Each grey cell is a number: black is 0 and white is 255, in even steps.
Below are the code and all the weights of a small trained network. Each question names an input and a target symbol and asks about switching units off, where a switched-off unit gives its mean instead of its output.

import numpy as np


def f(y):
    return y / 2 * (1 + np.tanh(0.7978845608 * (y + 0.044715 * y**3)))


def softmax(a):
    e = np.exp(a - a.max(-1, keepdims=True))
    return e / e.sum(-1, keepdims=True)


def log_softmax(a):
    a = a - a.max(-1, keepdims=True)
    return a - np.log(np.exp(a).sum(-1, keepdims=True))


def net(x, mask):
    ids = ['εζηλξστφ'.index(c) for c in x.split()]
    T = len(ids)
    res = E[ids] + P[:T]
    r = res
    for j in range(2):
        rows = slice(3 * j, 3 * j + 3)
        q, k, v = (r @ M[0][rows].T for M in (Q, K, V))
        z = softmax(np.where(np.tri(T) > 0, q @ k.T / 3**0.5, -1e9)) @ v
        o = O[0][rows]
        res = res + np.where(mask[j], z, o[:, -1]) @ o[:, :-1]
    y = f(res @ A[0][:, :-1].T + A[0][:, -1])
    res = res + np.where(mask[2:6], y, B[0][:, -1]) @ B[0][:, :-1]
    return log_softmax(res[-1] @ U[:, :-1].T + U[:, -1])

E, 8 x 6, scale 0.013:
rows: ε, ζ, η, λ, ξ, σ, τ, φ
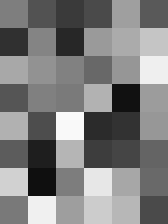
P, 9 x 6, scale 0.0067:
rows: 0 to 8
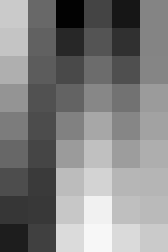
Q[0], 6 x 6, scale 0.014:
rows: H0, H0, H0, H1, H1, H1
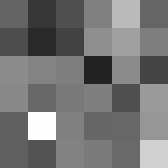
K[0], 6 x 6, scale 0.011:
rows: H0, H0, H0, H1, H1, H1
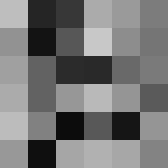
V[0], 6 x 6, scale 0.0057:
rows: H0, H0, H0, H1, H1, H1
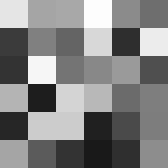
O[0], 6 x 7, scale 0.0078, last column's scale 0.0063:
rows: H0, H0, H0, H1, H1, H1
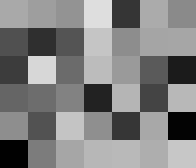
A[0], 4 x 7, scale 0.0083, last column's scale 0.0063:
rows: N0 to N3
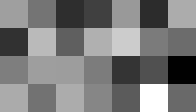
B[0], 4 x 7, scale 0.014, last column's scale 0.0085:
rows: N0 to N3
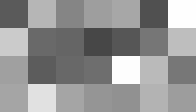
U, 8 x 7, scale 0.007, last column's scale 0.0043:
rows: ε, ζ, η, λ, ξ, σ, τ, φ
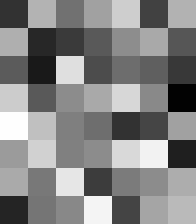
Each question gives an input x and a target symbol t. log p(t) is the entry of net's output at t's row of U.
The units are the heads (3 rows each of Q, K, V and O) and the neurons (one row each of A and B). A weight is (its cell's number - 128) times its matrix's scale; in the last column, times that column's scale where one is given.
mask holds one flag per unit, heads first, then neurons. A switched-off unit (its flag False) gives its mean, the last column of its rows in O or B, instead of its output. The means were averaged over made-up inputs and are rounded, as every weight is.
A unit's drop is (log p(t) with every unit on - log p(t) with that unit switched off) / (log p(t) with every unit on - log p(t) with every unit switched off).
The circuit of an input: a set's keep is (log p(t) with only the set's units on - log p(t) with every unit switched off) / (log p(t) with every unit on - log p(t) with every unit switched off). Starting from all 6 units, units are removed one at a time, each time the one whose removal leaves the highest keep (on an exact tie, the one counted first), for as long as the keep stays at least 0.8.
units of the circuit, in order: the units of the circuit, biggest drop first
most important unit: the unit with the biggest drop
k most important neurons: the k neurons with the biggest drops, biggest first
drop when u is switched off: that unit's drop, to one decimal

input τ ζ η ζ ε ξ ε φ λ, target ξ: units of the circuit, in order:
N1, H0, H1
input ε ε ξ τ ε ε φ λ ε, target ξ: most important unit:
H1
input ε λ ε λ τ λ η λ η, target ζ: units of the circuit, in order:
H1, H0, N1, N3
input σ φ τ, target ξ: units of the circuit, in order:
H0, H1
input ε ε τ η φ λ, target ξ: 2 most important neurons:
N1, N0
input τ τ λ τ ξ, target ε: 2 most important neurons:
N0, N1
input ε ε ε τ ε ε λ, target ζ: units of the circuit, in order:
H0, H1, N1, N0
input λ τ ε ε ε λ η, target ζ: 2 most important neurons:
N0, N1
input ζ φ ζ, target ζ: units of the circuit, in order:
H0, N1
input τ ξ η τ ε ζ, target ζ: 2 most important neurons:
N1, N3
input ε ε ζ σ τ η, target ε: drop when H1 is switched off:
2.8
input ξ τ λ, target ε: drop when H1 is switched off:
1.7
